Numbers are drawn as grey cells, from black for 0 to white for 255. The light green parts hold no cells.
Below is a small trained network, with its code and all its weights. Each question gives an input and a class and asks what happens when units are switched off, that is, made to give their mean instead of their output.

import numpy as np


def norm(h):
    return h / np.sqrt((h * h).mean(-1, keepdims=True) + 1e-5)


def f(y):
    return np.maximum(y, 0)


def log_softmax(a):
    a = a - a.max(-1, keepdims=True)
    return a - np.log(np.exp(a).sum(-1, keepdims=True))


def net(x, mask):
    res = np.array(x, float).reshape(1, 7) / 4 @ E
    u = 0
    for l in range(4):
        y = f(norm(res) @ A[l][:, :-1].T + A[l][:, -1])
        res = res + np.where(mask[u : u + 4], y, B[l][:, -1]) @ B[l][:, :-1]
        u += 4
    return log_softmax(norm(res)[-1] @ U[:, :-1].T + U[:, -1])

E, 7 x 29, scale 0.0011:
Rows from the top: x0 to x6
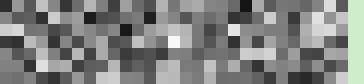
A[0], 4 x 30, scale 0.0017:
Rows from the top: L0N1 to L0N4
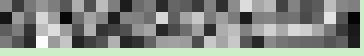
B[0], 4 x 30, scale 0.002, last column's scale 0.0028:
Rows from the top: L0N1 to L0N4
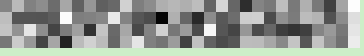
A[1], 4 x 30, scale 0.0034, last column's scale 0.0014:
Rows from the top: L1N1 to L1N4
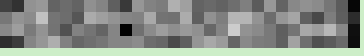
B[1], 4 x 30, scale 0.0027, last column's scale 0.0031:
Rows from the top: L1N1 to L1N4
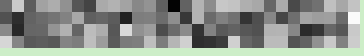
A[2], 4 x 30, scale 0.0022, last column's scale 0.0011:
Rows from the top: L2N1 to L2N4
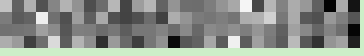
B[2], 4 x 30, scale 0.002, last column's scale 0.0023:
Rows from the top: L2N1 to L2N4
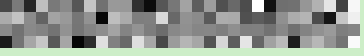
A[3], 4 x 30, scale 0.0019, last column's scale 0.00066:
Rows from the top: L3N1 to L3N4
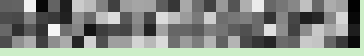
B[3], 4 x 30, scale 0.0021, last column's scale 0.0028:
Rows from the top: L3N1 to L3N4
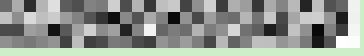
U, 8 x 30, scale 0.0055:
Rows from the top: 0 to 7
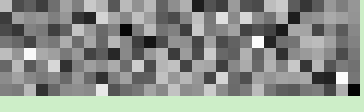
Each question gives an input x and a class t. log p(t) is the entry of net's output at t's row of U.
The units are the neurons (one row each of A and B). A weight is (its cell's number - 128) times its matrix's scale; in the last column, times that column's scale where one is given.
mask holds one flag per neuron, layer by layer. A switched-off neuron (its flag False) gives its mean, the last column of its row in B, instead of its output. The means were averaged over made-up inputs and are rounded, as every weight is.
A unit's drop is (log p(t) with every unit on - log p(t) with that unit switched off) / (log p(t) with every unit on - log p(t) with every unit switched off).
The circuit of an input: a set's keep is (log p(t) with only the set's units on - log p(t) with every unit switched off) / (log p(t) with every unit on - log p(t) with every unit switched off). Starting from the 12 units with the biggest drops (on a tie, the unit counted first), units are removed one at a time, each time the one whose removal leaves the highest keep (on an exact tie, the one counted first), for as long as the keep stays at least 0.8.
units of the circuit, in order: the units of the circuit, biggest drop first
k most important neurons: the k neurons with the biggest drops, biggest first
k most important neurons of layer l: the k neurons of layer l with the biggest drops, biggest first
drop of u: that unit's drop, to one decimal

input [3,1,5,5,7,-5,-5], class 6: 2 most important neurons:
[L2N2 L0N1]
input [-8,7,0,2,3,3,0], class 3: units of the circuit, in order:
[L2N1]
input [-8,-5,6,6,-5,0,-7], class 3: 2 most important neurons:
[L2N1 L1N4]
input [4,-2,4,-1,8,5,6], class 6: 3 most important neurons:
[L2N2 L0N1 L0N3]
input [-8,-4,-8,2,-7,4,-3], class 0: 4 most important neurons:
[L1N4 L0N2 L0N1 L2N2]
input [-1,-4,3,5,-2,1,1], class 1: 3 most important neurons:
[L1N1 L3N3 L1N4]
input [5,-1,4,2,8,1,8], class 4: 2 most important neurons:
[L3N2 L3N4]
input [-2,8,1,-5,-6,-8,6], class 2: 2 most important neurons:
[L3N3 L0N4]
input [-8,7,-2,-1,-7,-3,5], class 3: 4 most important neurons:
[L2N1 L1N2 L0N1 L2N2]
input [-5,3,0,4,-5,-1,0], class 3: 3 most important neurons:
[L2N1 L0N1 L1N2]
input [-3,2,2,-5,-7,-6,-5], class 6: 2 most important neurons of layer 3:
[L3N4 L3N2]
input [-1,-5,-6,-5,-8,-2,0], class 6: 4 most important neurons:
[L3N4 L1N3 L1N1 L3N3]
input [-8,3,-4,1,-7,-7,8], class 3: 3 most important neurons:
[L2N1 L0N3 L0N4]
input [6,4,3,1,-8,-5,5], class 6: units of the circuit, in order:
[L3N4]
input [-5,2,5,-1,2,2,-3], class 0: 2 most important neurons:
[L1N3 L0N2]
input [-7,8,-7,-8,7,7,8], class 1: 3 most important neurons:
[L2N4 L1N2 L0N3]
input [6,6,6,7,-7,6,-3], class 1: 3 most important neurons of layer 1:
[L1N1 L1N2 L1N4]
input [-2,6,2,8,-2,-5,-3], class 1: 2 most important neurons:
[L1N1 L1N2]
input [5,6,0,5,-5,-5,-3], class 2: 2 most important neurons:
[L3N3 L2N4]
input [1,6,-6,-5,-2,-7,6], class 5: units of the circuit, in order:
[L3N1]
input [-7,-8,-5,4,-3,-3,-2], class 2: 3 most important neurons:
[L1N2 L0N2 L1N3]
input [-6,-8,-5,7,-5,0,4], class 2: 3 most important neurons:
[L1N2 L2N4 L0N2]
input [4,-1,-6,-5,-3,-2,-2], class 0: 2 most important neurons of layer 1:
[L1N4 L1N1]
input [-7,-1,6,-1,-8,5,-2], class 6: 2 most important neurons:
[L3N4 L0N2]
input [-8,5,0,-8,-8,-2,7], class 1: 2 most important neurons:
[L2N4 L0N1]
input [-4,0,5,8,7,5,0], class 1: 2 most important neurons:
[L1N1 L3N4]
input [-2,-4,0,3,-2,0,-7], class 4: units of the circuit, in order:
[L0N3]
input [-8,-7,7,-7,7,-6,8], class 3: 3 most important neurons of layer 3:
[L3N3 L3N4 L3N1]
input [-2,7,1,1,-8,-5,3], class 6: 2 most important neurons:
[L3N4 L1N2]
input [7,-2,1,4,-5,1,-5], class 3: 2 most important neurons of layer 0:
[L0N2 L0N1]
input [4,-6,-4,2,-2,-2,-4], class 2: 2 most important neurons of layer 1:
[L1N2 L1N3]
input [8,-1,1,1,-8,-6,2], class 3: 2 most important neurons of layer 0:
[L0N2 L0N1]
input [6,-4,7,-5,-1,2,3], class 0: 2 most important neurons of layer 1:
[L1N3 L1N1]
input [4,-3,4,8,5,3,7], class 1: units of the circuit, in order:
[L1N1]
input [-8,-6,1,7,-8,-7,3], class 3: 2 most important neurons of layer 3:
[L3N3 L3N1]
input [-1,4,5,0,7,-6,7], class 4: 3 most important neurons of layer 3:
[L3N2 L3N4 L3N1]
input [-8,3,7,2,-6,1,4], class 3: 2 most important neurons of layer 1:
[L1N4 L1N2]
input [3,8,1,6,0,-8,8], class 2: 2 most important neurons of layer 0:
[L0N3 L0N4]
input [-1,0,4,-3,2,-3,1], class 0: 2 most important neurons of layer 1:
[L1N3 L1N1]
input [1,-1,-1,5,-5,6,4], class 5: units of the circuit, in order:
[L0N4]
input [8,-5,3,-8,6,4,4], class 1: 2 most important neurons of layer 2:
[L2N4 L2N1]
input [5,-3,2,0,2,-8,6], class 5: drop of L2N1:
0.2
